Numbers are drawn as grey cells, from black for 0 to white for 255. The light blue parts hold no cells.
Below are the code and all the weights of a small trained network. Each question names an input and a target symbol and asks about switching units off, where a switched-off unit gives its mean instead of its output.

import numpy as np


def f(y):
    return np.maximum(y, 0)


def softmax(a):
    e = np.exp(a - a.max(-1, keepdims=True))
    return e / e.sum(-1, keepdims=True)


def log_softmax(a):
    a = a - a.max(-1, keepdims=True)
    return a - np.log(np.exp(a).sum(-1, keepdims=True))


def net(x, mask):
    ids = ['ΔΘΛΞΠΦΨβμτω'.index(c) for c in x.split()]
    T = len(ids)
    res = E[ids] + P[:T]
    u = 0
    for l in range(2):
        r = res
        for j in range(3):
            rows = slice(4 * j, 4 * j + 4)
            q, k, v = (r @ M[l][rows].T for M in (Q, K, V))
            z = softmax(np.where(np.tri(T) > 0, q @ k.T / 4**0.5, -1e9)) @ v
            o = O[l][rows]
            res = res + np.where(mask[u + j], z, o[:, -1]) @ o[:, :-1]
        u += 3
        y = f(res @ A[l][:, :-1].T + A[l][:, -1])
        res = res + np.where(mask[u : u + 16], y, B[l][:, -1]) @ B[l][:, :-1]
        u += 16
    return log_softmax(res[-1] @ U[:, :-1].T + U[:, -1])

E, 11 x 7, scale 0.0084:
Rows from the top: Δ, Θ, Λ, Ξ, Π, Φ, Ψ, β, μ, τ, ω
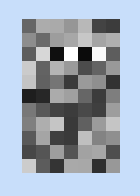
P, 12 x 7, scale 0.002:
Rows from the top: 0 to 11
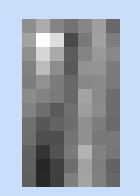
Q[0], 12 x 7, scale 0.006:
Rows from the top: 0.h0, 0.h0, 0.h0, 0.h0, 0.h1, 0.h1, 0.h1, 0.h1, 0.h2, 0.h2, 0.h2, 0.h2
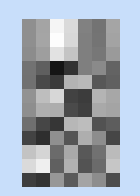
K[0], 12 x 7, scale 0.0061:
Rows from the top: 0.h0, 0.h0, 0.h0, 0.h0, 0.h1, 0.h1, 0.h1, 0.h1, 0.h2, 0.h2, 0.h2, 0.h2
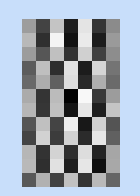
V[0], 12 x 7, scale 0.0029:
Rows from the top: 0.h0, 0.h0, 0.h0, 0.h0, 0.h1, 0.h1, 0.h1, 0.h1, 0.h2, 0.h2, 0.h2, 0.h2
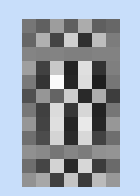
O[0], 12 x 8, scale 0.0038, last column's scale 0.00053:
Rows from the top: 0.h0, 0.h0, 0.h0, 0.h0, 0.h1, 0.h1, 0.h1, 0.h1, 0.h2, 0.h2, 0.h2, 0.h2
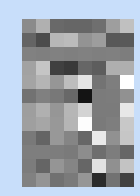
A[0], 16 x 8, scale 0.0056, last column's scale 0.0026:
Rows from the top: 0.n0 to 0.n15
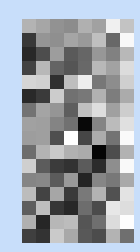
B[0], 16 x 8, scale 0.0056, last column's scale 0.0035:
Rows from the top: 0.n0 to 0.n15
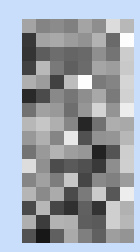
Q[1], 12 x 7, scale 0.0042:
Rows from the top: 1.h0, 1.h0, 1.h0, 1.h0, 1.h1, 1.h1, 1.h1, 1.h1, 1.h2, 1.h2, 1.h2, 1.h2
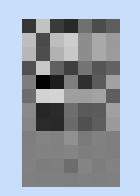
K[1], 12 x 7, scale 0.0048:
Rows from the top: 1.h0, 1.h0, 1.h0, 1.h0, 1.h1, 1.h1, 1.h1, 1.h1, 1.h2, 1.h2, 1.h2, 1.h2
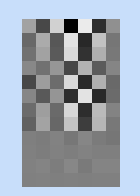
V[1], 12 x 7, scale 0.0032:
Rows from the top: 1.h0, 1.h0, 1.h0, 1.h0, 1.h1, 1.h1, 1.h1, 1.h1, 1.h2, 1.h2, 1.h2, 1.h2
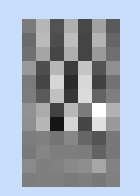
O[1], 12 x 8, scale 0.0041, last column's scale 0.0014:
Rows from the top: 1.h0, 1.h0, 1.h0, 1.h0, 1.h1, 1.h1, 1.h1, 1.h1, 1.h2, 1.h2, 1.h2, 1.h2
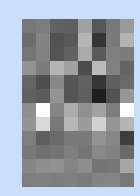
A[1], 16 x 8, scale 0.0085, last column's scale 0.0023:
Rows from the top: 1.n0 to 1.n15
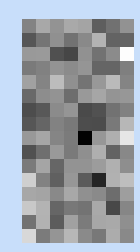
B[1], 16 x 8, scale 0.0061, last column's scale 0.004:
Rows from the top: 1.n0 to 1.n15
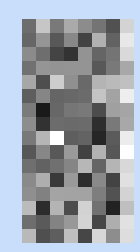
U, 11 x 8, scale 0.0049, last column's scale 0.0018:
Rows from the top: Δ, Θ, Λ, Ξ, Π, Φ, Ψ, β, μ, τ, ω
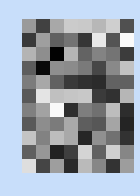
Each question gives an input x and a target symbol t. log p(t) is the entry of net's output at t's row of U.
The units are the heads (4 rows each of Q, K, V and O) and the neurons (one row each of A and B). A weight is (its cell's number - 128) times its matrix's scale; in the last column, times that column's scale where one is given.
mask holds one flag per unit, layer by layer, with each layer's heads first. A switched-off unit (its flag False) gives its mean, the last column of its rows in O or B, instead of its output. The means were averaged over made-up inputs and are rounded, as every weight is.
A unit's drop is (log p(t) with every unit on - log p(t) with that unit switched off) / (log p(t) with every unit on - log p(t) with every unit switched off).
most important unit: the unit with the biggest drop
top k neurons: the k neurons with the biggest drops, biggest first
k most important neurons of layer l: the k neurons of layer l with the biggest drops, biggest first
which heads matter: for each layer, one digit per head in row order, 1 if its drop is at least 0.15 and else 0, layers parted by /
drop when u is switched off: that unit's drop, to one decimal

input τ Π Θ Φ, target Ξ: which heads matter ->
000 / 000
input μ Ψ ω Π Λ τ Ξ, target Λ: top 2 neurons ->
(1.n11 1.n15)
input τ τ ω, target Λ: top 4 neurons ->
(1.n11 0.n4 1.n15 0.n10)
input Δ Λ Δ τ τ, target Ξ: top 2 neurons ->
(0.n9 1.n6)
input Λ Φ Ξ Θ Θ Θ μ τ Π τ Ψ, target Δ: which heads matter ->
110 / 010
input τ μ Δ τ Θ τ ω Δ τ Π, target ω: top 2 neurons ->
(1.n13 0.n12)
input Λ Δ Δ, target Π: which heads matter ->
011 / 000
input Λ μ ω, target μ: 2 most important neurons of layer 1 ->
(1.n8 1.n15)
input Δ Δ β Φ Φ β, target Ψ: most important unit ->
1.n8
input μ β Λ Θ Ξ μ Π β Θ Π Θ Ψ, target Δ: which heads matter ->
100 / 010
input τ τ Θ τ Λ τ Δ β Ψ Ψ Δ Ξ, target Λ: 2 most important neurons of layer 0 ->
(0.n8 0.n14)
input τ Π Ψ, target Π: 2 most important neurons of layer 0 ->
(0.n13 0.n10)
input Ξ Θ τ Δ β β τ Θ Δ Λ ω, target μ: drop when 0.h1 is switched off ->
1.9
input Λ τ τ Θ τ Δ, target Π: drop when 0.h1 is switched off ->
0.7
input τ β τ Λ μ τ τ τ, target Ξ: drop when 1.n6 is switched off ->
0.3
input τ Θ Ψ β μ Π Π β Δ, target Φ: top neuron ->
(0.n9)
